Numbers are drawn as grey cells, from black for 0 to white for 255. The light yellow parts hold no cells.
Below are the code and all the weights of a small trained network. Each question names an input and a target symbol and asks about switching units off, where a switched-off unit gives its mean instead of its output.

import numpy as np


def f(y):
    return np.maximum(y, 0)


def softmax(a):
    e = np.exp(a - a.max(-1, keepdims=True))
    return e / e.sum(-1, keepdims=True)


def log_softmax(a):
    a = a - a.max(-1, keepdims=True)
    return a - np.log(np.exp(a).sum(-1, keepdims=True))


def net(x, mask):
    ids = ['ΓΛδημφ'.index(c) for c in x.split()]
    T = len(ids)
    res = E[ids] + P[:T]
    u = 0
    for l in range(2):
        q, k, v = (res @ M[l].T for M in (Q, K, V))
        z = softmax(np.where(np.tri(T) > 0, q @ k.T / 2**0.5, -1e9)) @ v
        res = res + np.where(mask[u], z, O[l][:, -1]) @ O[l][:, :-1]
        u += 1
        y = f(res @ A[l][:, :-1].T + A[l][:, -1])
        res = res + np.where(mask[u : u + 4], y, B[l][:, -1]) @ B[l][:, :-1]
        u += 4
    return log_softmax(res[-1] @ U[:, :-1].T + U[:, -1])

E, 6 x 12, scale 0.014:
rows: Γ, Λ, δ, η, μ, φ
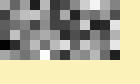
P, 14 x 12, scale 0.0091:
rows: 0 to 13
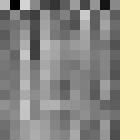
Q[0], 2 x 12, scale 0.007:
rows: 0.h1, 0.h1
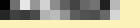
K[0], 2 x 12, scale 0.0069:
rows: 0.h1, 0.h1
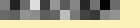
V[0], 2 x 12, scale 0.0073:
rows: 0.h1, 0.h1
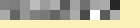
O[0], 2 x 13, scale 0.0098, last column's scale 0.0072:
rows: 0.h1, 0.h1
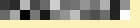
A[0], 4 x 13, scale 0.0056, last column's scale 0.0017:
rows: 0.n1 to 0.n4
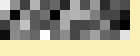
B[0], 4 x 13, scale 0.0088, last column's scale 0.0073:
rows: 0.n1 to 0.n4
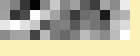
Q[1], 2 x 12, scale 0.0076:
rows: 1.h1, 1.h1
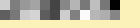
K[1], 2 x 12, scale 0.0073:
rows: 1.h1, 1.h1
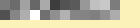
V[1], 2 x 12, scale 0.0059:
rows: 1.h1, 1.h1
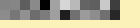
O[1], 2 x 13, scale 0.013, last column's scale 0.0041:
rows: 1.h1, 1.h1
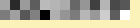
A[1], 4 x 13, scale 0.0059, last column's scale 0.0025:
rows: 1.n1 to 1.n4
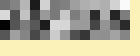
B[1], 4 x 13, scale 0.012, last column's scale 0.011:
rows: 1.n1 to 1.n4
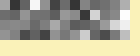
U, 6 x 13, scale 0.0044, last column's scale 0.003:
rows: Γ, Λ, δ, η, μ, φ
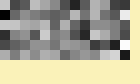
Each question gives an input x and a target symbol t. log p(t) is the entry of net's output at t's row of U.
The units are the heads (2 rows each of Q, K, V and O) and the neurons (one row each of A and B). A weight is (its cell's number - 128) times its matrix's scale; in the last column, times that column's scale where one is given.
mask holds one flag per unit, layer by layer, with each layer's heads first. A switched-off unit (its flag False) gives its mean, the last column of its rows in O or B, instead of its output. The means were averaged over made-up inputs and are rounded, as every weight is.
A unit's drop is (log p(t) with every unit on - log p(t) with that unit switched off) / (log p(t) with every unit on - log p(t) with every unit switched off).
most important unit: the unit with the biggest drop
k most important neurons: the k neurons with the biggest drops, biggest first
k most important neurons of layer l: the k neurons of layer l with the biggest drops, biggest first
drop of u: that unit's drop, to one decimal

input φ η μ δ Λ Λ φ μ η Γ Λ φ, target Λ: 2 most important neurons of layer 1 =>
(1.n3 1.n1)
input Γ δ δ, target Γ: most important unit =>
0.h1
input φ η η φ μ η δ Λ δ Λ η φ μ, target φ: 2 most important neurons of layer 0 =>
(0.n3 0.n2)
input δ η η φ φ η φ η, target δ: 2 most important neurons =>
(0.n1 0.n2)
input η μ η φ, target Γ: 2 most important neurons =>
(0.n1 1.n1)
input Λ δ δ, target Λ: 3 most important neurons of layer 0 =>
(0.n1 0.n3 0.n2)
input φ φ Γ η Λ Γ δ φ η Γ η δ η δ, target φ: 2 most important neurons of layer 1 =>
(1.n3 1.n2)
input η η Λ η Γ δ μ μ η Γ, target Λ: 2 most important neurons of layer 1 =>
(1.n3 1.n1)
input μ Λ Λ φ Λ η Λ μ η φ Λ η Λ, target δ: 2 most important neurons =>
(0.n3 1.n4)
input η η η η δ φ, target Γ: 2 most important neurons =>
(1.n1 0.n1)
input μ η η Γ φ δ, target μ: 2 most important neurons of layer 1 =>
(1.n3 1.n2)
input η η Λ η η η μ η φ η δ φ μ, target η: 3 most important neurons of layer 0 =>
(0.n4 0.n1 0.n2)
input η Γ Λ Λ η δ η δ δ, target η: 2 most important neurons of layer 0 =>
(0.n1 0.n4)
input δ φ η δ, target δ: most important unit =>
0.h1
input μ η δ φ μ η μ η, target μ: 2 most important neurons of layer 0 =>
(0.n1 0.n3)
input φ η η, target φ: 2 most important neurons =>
(1.n3 0.n2)
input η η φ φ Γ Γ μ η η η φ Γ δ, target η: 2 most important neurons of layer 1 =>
(1.n2 1.n3)
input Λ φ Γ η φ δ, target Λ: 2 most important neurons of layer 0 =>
(0.n1 0.n3)
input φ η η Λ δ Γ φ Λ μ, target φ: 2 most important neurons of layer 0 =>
(0.n3 0.n4)
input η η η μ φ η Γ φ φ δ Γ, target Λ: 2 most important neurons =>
(0.n1 1.n3)
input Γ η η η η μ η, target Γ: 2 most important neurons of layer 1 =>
(1.n1 1.n3)
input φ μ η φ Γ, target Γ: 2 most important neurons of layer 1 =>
(1.n1 1.n2)
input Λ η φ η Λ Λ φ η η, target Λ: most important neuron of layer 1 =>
(1.n3)
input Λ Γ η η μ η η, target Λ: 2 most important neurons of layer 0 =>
(0.n3 0.n1)
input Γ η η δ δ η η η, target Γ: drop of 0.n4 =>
0.3
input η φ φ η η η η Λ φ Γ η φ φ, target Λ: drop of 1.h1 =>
1.4
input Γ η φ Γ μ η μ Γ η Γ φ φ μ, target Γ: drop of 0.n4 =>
0.0
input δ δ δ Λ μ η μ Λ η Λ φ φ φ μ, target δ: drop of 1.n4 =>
0.1
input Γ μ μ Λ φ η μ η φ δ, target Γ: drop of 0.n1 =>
0.2
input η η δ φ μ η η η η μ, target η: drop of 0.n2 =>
0.2
